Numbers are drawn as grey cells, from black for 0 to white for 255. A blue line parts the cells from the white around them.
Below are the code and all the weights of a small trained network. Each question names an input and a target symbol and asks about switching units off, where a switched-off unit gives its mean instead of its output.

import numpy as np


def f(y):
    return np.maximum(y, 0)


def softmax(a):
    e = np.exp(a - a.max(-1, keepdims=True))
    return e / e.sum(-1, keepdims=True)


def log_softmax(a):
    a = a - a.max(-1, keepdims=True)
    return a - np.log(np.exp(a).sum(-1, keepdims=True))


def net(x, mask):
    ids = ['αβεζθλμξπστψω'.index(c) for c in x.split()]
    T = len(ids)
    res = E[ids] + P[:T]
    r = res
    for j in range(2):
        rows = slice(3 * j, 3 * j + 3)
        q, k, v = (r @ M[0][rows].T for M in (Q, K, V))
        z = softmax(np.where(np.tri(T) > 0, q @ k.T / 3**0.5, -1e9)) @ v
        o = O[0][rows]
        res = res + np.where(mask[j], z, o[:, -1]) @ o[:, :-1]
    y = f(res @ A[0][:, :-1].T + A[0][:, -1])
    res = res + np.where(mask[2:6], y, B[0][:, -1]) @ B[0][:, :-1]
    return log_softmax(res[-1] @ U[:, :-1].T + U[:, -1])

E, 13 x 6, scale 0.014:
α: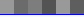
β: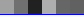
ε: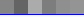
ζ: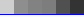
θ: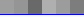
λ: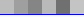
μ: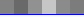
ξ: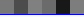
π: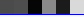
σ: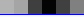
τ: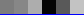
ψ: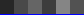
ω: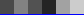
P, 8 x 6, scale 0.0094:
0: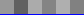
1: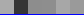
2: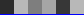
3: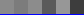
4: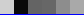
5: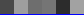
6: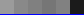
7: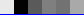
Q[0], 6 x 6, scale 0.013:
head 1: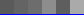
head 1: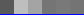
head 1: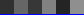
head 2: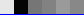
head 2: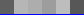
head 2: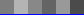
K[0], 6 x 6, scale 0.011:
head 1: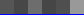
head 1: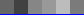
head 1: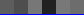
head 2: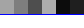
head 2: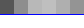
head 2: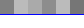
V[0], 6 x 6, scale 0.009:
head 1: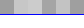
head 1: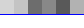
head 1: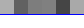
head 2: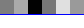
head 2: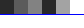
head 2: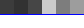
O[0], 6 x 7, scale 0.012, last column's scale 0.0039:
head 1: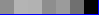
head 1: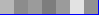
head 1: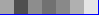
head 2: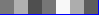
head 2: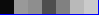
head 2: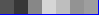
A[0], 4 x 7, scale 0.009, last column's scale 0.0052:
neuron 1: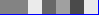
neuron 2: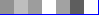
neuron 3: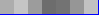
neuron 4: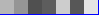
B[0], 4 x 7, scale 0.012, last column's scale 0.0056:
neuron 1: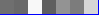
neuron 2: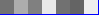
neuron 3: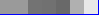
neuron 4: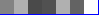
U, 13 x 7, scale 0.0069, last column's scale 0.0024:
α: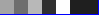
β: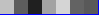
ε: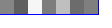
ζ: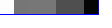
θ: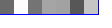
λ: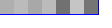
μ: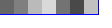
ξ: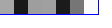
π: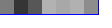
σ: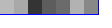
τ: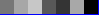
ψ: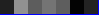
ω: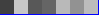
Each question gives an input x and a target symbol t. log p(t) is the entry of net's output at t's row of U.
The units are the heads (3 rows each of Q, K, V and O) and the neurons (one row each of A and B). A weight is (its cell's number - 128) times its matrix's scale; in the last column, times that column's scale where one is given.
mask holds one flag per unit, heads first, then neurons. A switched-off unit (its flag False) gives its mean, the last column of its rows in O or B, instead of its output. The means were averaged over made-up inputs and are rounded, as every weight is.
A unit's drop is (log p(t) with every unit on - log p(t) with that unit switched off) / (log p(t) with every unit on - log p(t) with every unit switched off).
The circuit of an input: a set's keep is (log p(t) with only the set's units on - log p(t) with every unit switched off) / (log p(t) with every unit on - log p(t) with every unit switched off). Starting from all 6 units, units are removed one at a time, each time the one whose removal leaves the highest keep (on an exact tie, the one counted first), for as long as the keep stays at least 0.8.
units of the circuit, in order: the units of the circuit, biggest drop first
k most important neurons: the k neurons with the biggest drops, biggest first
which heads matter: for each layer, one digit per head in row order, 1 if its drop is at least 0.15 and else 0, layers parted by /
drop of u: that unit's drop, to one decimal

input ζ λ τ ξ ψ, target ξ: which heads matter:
01
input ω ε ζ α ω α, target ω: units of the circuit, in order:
(head 2)
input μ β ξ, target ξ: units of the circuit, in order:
(head 2; head 1)
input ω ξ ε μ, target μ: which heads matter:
11
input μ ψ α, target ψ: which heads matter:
10
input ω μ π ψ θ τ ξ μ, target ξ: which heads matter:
01
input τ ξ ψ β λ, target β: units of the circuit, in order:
(head 2; neuron 4)
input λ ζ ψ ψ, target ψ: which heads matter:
10
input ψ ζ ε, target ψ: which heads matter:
10
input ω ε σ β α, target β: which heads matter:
01
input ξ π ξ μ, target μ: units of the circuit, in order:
(head 2; neuron 2)
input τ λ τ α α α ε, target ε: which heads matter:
10
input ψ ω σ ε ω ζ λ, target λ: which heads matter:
10
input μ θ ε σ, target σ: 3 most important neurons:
(neuron 3; neuron 4; neuron 2)
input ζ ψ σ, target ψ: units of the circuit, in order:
(head 1)
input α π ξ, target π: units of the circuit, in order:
(head 2; head 1)
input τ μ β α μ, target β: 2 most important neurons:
(neuron 4; neuron 1)
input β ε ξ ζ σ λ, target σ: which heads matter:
11
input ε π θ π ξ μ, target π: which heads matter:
11
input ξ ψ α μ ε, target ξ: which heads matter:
01
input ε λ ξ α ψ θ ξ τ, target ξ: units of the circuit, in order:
(head 2)
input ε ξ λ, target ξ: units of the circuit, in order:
(head 2; head 1; neuron 4)
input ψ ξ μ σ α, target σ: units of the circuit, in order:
(head 2; neuron 3; neuron 4)
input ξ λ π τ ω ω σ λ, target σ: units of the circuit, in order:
(head 2; neuron 3; neuron 4)
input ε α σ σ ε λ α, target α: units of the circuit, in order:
(neuron 1; neuron 4; head 2)
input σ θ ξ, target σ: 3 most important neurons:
(neuron 1; neuron 3; neuron 2)
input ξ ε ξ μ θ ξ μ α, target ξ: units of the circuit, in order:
(head 2)
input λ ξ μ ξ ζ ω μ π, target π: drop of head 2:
0.9
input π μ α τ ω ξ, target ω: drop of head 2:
1.4
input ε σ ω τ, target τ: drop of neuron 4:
0.1
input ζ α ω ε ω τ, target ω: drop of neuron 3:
0.0
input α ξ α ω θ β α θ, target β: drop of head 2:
0.8
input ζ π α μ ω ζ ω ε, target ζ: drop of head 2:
1.1
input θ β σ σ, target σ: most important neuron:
(neuron 3)
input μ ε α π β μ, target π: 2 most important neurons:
(neuron 1; neuron 2)
